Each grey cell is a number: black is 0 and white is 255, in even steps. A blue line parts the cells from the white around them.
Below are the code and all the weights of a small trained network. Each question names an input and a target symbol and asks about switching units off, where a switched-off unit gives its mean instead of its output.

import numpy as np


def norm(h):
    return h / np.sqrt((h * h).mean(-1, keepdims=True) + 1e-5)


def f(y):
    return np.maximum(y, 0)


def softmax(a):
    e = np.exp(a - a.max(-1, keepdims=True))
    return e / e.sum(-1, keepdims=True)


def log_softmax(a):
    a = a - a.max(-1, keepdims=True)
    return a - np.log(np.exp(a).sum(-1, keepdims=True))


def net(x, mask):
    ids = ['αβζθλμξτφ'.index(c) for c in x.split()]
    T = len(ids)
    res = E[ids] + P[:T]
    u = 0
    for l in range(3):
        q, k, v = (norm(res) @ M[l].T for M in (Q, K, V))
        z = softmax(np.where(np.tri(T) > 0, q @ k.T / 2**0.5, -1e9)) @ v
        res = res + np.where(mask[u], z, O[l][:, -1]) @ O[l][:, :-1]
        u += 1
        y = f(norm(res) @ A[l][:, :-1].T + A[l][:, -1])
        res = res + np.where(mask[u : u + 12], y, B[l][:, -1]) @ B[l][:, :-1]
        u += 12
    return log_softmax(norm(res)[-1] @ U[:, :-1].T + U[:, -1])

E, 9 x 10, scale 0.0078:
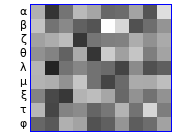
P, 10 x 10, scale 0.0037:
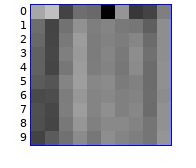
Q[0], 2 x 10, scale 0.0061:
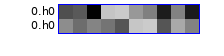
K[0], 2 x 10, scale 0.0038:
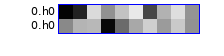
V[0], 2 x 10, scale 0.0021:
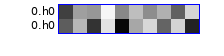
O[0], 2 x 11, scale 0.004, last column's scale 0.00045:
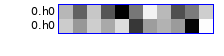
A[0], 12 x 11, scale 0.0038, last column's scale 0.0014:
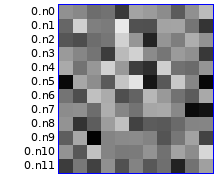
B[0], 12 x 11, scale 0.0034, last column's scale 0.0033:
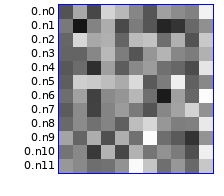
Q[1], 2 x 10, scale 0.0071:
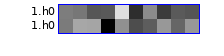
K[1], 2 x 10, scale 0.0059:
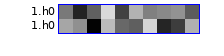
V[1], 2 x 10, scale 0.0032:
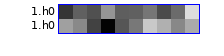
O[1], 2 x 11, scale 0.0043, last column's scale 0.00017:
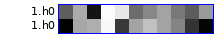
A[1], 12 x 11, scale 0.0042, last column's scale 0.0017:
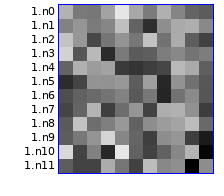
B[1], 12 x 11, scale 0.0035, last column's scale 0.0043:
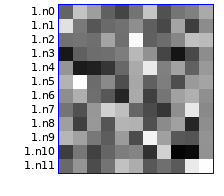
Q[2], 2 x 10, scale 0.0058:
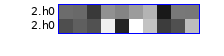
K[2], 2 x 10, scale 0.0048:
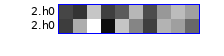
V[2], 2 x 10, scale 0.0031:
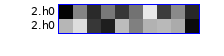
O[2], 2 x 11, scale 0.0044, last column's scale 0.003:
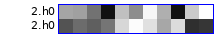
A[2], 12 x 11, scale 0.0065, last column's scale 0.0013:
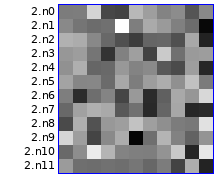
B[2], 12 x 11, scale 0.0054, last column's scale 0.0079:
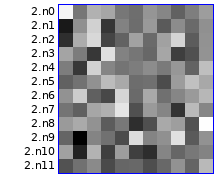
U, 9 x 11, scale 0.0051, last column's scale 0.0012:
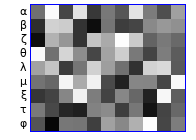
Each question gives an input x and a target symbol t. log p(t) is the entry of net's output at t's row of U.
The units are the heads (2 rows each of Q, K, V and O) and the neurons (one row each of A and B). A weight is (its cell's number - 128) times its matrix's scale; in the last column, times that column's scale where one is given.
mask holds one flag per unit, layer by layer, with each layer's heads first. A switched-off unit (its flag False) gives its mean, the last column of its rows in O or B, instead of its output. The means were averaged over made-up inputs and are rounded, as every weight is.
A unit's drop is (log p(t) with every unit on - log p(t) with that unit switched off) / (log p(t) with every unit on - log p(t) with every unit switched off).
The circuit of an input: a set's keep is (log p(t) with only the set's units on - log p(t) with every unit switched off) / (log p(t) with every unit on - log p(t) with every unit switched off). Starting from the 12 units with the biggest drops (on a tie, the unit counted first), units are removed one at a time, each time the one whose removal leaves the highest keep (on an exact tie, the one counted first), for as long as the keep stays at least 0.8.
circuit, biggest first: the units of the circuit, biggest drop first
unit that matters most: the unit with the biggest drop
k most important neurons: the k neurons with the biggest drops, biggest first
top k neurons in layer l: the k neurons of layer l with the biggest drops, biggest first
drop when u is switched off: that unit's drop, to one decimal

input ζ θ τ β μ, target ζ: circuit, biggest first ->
[2.h0, 1.h0, 1.n4]
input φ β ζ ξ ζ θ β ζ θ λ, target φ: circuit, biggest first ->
[2.h0]
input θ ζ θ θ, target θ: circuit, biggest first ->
[0.h0, 1.h0, 2.n0]
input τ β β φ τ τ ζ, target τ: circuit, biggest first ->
[0.h0, 1.h0, 0.n1, 1.n10]
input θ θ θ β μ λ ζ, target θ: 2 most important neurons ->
[2.n0, 1.n3]
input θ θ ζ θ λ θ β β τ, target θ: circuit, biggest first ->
[1.h0, 0.h0, 2.n0]
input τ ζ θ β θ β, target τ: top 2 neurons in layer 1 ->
[1.n10, 1.n3]
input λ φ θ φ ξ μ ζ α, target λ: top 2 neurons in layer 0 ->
[0.n5, 0.n2]
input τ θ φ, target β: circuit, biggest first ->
[1.n5, 2.n2]
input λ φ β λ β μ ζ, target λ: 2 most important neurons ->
[1.n7, 0.n1]
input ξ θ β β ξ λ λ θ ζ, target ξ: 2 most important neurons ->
[1.n7, 2.n8]
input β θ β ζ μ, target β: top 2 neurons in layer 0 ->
[0.n0, 0.n1]
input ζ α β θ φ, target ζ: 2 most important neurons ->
[1.n8, 1.n4]
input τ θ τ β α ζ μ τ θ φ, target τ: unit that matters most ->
0.h0
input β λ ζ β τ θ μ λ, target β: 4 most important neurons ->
[1.n7, 0.n1, 2.n2, 0.n0]
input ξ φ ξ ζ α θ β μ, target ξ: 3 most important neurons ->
[1.n7, 2.n7, 2.n8]
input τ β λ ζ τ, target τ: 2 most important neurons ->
[0.n1, 1.n10]
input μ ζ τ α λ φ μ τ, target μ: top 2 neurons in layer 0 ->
[0.n6, 0.n0]
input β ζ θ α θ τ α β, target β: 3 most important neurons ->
[1.n7, 0.n1, 2.n2]
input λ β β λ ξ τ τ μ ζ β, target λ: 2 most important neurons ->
[2.n6, 0.n5]
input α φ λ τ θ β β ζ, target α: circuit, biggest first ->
[2.n3]
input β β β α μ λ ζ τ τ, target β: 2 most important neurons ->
[1.n7, 0.n1]
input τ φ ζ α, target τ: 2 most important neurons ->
[0.n1, 1.n10]
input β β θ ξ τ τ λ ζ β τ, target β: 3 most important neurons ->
[1.n7, 0.n1, 2.n2]
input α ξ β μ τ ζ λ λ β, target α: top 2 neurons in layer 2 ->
[2.n8, 2.n4]
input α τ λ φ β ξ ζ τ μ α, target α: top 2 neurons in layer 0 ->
[0.n2, 0.n4]
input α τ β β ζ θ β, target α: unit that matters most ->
1.h0
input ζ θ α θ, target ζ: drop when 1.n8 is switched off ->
0.2
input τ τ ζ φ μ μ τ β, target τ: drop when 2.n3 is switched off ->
0.1
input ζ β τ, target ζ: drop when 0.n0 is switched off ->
0.0
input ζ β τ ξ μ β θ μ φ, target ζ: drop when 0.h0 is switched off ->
0.3
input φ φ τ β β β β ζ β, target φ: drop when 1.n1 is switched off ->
0.1
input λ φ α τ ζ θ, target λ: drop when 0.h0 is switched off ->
1.2
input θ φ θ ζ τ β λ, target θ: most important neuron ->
[2.n0]
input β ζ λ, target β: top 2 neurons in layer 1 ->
[1.n7, 1.n3]
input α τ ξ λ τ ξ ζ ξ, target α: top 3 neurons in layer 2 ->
[2.n8, 2.n6, 2.n4]
